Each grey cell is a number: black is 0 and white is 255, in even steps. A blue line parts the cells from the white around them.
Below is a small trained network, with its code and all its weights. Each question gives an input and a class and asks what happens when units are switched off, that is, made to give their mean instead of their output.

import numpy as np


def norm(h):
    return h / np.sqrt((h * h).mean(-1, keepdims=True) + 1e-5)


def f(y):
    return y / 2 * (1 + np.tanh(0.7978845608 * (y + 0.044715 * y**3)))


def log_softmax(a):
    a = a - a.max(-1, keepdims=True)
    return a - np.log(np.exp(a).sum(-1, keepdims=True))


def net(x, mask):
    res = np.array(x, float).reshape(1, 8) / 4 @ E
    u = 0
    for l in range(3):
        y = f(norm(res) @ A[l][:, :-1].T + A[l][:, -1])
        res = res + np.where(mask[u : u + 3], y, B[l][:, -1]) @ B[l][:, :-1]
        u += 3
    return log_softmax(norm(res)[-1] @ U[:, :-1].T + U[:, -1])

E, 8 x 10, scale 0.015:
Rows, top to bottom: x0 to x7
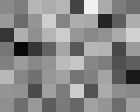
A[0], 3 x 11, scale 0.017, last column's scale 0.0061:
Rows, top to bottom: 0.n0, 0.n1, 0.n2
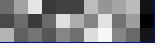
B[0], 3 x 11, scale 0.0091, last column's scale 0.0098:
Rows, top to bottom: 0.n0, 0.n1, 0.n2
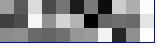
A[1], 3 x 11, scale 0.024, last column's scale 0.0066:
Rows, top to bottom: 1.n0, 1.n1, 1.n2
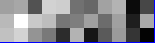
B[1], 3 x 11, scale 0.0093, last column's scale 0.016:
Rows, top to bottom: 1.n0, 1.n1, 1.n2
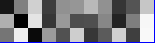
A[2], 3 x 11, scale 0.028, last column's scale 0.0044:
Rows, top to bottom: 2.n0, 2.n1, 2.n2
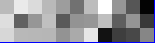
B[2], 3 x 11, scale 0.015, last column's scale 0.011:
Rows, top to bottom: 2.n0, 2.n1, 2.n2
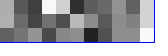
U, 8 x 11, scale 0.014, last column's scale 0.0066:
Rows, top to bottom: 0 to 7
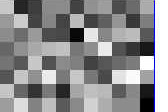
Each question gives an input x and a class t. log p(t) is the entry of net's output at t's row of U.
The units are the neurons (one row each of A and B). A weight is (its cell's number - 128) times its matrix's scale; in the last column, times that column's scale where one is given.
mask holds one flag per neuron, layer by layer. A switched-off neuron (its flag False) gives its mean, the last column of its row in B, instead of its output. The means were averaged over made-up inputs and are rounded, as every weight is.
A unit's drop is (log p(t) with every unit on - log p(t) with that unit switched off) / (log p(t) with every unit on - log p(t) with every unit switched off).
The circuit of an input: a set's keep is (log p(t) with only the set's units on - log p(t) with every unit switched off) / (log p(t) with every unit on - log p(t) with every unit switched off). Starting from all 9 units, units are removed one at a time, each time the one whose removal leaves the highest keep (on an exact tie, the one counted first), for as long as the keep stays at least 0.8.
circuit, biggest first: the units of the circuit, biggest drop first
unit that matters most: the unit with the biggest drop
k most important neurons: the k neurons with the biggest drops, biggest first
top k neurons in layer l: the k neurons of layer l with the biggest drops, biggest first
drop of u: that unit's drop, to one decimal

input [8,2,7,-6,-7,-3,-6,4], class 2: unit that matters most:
0.n0
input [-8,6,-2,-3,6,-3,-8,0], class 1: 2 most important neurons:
[1.n2, 0.n0]
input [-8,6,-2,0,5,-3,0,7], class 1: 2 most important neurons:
[1.n2, 0.n0]
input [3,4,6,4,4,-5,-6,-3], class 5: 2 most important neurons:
[1.n1, 1.n0]
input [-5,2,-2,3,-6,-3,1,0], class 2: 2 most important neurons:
[1.n2, 0.n1]
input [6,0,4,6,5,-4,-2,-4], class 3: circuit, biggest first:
[0.n0, 2.n2]
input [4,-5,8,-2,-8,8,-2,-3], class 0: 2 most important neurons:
[2.n0, 0.n2]
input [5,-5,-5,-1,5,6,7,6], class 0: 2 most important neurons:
[0.n2, 2.n0]
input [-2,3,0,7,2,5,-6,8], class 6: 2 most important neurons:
[2.n1, 0.n2]
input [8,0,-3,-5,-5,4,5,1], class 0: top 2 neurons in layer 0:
[0.n2, 0.n1]
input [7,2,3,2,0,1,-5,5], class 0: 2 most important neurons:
[2.n0, 0.n2]
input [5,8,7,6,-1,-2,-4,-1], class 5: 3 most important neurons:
[1.n1, 1.n0, 0.n0]
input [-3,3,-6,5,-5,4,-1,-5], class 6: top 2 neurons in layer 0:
[0.n0, 0.n1]
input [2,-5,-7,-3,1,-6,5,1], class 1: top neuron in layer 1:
[1.n2]
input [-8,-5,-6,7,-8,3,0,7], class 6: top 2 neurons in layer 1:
[1.n1, 1.n0]
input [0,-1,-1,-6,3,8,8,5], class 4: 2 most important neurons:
[1.n1, 1.n0]
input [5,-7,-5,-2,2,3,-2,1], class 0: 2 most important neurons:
[0.n2, 2.n0]
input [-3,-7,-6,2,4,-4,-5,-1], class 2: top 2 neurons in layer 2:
[2.n2, 2.n0]
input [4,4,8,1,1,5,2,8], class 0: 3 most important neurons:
[2.n0, 1.n2, 0.n2]
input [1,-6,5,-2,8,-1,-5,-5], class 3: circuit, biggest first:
[2.n2]
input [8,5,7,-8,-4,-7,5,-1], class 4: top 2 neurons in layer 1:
[1.n1, 1.n2]
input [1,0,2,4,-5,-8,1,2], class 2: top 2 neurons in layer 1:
[1.n2, 1.n1]
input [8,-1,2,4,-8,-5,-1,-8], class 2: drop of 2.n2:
0.0
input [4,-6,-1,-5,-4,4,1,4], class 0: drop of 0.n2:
0.6
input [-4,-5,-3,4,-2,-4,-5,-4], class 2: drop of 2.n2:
0.2
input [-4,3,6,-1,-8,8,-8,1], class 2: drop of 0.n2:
-0.1
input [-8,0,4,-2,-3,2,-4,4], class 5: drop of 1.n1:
0.3
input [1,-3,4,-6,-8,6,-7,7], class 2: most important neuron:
[0.n0]
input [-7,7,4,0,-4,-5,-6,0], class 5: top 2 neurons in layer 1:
[1.n1, 1.n0]
